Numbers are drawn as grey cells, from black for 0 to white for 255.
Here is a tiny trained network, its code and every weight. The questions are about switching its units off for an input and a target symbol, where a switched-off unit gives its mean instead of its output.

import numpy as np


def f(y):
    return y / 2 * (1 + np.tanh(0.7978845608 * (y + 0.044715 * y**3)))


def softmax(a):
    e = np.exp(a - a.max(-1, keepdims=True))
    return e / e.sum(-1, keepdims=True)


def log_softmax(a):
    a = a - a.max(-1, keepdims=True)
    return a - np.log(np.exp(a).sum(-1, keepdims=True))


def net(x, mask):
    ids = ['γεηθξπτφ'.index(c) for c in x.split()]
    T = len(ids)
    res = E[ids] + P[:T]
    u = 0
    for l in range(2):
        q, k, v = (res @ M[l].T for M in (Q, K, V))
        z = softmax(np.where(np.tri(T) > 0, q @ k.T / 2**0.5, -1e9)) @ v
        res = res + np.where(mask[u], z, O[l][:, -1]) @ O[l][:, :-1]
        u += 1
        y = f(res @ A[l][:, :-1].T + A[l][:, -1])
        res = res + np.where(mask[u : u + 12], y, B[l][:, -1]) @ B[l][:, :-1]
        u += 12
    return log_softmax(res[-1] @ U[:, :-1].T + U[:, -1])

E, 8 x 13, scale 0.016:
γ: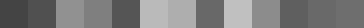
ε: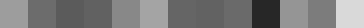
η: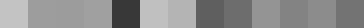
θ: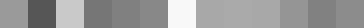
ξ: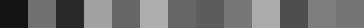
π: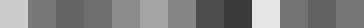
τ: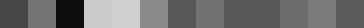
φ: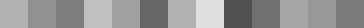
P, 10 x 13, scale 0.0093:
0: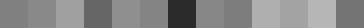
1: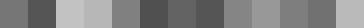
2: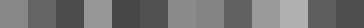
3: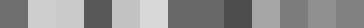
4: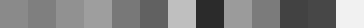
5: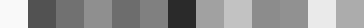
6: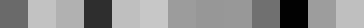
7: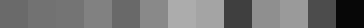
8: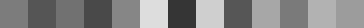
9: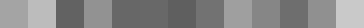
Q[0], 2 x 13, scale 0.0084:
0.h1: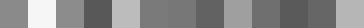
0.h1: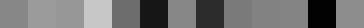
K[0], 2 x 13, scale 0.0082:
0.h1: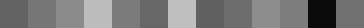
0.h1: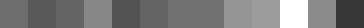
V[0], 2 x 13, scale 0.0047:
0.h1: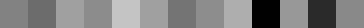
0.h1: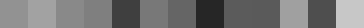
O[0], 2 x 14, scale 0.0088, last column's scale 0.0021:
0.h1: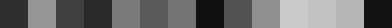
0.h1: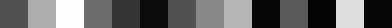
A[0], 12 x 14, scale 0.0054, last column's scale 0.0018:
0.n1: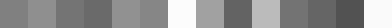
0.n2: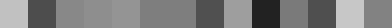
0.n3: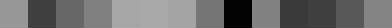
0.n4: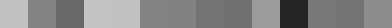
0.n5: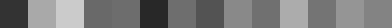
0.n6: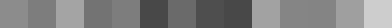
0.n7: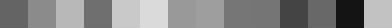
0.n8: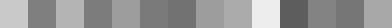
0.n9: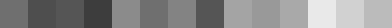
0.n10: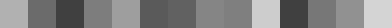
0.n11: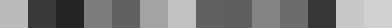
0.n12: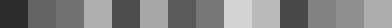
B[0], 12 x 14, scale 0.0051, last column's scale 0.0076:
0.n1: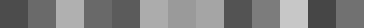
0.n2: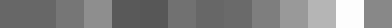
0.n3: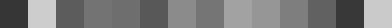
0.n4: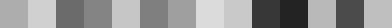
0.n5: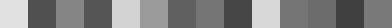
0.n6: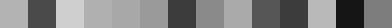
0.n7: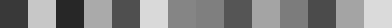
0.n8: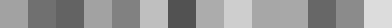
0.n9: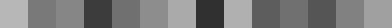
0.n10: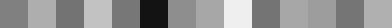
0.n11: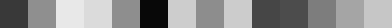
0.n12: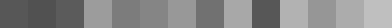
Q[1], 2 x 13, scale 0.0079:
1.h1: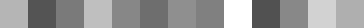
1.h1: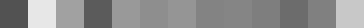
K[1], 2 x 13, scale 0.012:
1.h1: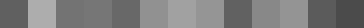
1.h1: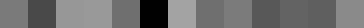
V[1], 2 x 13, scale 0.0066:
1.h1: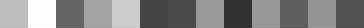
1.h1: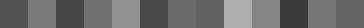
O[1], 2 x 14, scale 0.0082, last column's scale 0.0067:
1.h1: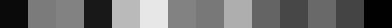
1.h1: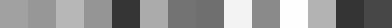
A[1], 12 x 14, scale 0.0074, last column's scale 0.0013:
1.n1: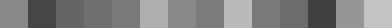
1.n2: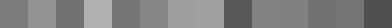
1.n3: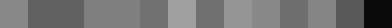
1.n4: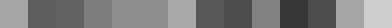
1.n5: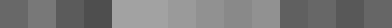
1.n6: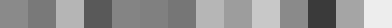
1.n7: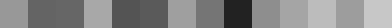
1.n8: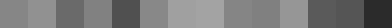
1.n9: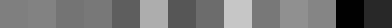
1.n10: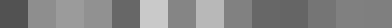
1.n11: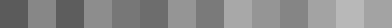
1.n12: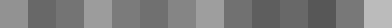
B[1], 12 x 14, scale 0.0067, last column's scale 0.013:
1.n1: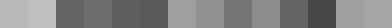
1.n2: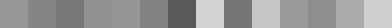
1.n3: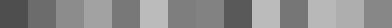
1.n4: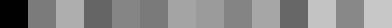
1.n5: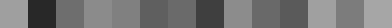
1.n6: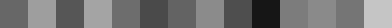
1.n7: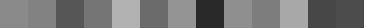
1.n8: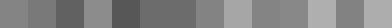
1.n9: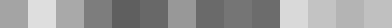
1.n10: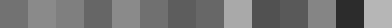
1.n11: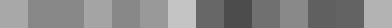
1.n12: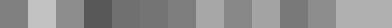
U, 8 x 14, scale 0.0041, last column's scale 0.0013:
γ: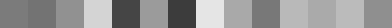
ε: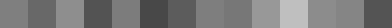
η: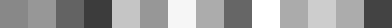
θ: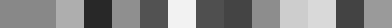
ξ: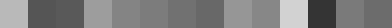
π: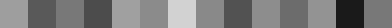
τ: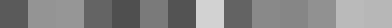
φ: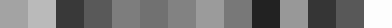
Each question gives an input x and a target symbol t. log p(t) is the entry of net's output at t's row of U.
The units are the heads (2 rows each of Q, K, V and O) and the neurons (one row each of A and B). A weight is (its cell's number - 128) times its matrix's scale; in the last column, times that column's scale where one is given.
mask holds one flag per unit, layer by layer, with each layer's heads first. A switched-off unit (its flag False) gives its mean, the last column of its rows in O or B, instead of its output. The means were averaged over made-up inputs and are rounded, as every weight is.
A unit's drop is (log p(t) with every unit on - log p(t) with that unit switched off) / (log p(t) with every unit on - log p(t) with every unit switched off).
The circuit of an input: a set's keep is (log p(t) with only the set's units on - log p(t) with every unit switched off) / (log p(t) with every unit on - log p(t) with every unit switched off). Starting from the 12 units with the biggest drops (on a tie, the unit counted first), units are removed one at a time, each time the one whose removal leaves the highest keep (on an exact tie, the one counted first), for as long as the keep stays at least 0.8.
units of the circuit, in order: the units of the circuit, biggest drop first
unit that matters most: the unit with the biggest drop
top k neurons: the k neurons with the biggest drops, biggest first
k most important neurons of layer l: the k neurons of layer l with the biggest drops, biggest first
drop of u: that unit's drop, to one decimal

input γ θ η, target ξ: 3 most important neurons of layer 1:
(1.n7, 1.n4, 1.n9)
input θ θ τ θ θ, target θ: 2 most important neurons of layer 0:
(0.n3, 0.n11)
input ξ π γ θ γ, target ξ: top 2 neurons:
(1.n7, 0.n12)
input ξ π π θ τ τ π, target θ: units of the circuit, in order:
(1.h1, 1.n9, 0.n3, 0.n1)
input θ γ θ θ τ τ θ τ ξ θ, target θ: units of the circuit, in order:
(1.h1, 0.n3, 1.n9, 1.n2)
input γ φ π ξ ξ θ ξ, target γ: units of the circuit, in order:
(1.h1, 1.n7, 0.n11, 0.h1)
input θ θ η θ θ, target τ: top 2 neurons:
(1.n7, 1.n6)
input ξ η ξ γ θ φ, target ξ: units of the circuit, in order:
(1.n7, 1.h1, 1.n4, 0.n7)
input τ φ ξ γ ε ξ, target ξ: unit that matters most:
1.h1
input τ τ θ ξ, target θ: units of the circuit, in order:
(1.h1, 1.n9, 0.n1, 0.n8)
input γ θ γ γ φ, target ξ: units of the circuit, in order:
(1.h1, 1.n7, 1.n4)
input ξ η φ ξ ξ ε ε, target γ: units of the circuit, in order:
(0.n11, 1.h1, 1.n7)
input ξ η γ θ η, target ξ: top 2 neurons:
(1.n7, 0.n11)
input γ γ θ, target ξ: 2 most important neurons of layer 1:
(1.n7, 1.n4)
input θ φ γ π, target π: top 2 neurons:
(1.n5, 0.n7)
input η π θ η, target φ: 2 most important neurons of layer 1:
(1.n10, 1.n4)
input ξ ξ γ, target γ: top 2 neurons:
(1.n7, 0.n12)
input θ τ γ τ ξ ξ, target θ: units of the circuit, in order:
(1.h1, 1.n9, 0.n7, 1.n2)
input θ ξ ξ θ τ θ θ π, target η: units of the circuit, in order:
(1.h1, 1.n2, 0.h1, 1.n4)
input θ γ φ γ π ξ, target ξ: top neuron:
(0.n7)
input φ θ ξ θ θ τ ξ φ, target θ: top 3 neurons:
(0.n1, 1.n9, 0.n4)
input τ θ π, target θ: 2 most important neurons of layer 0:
(0.n7, 0.n6)
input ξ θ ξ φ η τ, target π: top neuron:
(1.n5)
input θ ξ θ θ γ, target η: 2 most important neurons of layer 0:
(0.n1, 0.n12)
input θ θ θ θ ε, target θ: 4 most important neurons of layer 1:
(1.n4, 1.n7, 1.n11, 1.n2)
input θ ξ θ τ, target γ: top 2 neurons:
(1.n7, 0.n12)
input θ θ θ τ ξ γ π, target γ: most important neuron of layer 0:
(0.n11)
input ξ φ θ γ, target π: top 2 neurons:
(1.n5, 1.n10)
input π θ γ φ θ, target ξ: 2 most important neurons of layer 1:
(1.n7, 1.n9)
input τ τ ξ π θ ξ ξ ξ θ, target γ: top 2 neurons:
(1.n7, 0.n7)
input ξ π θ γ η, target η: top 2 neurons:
(1.n4, 0.n1)
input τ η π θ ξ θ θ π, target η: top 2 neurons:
(1.n2, 0.n3)
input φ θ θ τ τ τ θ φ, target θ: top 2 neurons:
(0.n1, 1.n9)
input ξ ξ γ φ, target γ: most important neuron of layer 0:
(0.n1)
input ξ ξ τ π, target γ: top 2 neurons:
(1.n7, 0.n12)
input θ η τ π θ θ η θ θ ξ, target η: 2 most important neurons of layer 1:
(1.n4, 1.n6)
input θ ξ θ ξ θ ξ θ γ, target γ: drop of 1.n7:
0.3
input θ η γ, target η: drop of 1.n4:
0.2
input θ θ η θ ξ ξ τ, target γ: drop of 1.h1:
0.8
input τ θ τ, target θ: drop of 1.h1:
0.9
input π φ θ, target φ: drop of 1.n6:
0.2
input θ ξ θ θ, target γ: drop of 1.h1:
0.4
